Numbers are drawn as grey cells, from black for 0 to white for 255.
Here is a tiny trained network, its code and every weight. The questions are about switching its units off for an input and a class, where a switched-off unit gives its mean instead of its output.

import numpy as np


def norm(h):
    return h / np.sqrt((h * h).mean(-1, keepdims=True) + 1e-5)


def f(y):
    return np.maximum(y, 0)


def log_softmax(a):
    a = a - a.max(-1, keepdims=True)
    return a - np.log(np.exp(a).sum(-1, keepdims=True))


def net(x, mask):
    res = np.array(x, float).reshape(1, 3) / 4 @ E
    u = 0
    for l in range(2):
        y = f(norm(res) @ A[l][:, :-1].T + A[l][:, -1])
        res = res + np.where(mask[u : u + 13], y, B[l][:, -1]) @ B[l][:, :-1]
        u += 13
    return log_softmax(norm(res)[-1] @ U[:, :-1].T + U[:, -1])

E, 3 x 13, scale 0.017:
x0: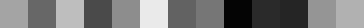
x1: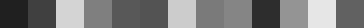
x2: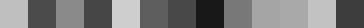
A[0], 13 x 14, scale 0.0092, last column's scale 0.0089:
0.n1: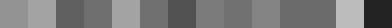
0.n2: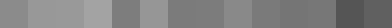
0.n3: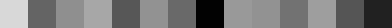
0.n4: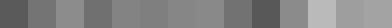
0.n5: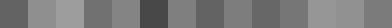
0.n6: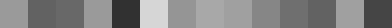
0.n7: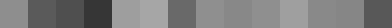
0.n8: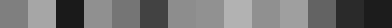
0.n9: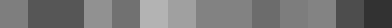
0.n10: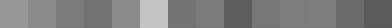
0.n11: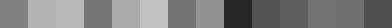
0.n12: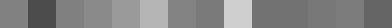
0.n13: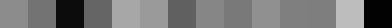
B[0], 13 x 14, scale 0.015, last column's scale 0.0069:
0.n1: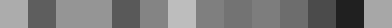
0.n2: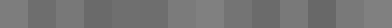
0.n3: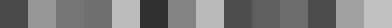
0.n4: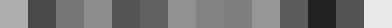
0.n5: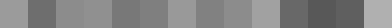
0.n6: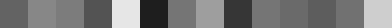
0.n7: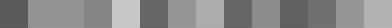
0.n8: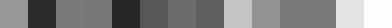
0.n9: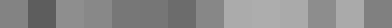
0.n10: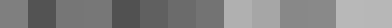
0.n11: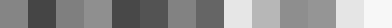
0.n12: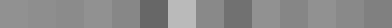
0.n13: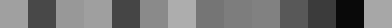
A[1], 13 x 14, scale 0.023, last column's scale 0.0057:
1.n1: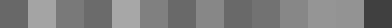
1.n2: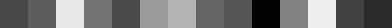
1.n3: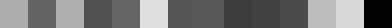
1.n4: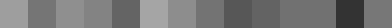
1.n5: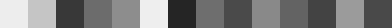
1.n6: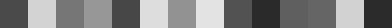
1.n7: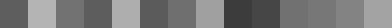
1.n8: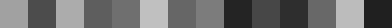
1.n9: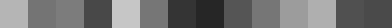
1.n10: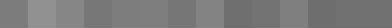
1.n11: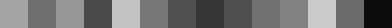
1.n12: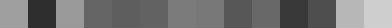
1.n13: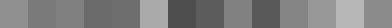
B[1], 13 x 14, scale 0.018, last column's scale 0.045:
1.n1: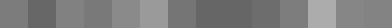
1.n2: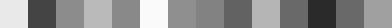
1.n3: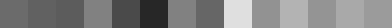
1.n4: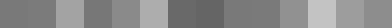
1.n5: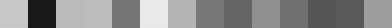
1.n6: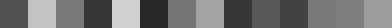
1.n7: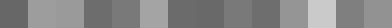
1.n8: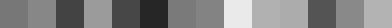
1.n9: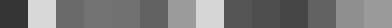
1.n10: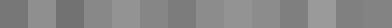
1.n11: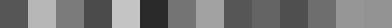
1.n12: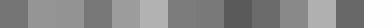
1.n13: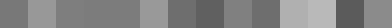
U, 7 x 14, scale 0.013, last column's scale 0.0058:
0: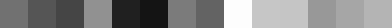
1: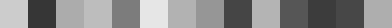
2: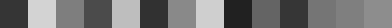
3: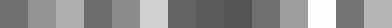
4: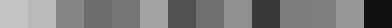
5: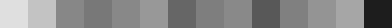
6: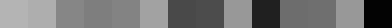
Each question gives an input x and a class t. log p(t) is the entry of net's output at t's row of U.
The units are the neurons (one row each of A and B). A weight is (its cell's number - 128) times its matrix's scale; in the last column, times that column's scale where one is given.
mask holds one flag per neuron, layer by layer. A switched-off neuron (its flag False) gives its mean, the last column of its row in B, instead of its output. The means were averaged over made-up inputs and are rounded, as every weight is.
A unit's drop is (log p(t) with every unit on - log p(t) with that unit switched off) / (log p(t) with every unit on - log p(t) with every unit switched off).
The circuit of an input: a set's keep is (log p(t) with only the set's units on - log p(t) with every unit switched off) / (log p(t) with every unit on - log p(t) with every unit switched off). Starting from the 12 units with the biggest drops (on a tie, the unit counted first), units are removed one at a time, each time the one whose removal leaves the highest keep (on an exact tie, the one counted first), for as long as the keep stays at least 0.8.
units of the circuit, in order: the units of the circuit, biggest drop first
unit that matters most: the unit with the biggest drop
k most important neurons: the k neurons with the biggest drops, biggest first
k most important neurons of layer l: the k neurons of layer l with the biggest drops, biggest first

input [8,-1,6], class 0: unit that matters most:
1.n3
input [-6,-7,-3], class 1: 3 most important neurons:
(0.n11, 1.n8, 1.n3)
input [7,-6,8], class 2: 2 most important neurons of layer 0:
(0.n8, 0.n3)
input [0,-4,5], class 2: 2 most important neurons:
(1.n9, 0.n4)
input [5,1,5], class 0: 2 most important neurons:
(1.n3, 1.n8)
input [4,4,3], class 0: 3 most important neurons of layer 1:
(1.n8, 1.n3, 1.n5)
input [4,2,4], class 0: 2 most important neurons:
(1.n8, 0.n6)
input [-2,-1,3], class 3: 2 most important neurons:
(1.n8, 1.n6)
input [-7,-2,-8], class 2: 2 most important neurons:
(0.n11, 1.n8)
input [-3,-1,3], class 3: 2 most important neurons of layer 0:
(0.n8, 0.n11)
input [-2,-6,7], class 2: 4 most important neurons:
(1.n9, 0.n4, 1.n2, 1.n11)
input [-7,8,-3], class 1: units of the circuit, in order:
(0.n11, 1.n2)
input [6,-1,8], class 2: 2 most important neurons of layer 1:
(1.n11, 1.n9)
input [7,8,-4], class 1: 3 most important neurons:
(1.n2, 0.n8, 1.n12)
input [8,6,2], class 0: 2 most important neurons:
(1.n3, 1.n8)
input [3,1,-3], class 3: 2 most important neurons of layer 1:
(1.n12, 1.n3)
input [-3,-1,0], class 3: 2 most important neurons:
(0.n8, 1.n8)
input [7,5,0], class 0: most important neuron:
(1.n3)
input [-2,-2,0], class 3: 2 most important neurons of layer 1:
(1.n8, 1.n2)
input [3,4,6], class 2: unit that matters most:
1.n11
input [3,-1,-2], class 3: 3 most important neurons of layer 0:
(0.n11, 0.n6, 0.n8)
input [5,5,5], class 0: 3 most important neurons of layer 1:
(1.n8, 1.n3, 1.n5)
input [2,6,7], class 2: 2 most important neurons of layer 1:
(1.n11, 1.n9)
